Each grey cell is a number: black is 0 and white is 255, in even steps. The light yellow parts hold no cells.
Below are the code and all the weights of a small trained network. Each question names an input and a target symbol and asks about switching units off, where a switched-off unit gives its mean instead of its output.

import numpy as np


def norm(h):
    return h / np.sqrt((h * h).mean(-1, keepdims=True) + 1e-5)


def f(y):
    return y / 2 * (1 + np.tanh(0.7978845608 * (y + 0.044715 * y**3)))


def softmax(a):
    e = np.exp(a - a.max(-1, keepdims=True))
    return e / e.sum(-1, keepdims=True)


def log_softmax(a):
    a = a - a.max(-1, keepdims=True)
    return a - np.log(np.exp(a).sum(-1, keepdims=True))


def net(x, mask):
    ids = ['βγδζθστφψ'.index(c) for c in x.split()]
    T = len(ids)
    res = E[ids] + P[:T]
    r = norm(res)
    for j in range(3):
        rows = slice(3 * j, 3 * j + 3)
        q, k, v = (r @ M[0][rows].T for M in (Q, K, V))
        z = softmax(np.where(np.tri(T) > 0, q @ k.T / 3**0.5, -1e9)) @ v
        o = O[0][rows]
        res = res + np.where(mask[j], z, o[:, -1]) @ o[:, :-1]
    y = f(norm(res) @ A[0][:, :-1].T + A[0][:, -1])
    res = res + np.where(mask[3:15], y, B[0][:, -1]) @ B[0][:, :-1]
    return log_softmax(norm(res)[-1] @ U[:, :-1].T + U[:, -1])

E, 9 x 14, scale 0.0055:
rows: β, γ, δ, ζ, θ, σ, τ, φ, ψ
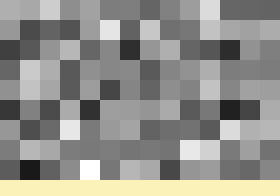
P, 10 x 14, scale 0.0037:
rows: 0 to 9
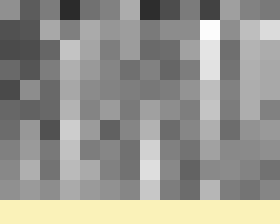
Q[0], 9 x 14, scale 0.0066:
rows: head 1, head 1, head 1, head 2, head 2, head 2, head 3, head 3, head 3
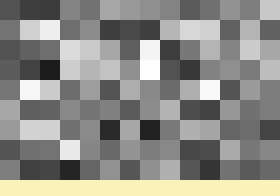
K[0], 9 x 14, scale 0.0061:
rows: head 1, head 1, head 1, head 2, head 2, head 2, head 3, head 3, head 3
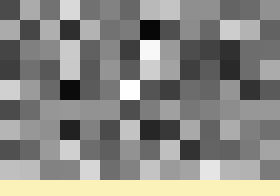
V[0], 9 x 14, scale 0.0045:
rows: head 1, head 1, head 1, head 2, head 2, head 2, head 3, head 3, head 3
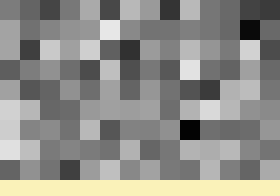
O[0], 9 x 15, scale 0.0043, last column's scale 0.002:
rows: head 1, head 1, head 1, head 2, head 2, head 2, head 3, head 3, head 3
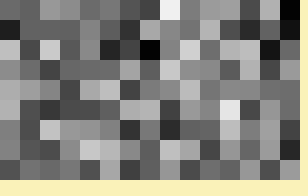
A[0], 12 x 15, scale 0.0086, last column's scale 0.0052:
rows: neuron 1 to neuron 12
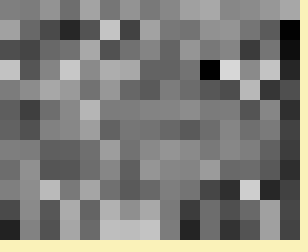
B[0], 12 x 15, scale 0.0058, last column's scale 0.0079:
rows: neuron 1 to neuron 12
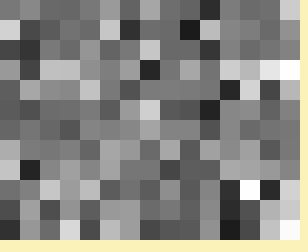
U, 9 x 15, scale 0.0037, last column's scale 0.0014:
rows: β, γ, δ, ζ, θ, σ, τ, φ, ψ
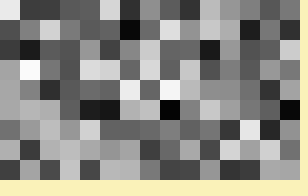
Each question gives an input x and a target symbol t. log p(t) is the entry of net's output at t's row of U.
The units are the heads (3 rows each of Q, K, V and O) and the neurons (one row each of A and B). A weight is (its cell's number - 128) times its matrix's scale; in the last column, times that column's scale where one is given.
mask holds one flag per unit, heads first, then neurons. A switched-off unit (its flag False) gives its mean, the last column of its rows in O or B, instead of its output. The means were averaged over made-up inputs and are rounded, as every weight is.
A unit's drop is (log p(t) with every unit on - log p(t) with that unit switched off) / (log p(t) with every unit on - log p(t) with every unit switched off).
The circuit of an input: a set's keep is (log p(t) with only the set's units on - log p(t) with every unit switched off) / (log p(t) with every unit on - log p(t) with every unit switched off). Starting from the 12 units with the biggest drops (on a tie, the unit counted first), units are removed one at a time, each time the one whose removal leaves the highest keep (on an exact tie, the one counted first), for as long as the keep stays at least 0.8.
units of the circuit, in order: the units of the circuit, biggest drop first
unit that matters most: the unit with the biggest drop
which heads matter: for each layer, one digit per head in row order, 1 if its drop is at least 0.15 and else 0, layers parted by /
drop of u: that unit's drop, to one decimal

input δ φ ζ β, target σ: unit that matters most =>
head 2
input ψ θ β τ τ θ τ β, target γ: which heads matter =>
100
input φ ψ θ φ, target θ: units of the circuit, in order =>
[head 3; head 2; neuron 12]
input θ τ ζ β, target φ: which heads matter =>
001
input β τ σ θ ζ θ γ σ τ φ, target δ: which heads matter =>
101
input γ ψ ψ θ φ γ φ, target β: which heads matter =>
010
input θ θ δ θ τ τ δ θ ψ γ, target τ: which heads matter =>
010
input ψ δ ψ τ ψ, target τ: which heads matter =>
100
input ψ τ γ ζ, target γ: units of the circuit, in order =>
[head 1; neuron 12; neuron 10]
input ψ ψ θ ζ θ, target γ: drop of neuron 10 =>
0.1
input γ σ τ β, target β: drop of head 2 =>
0.9
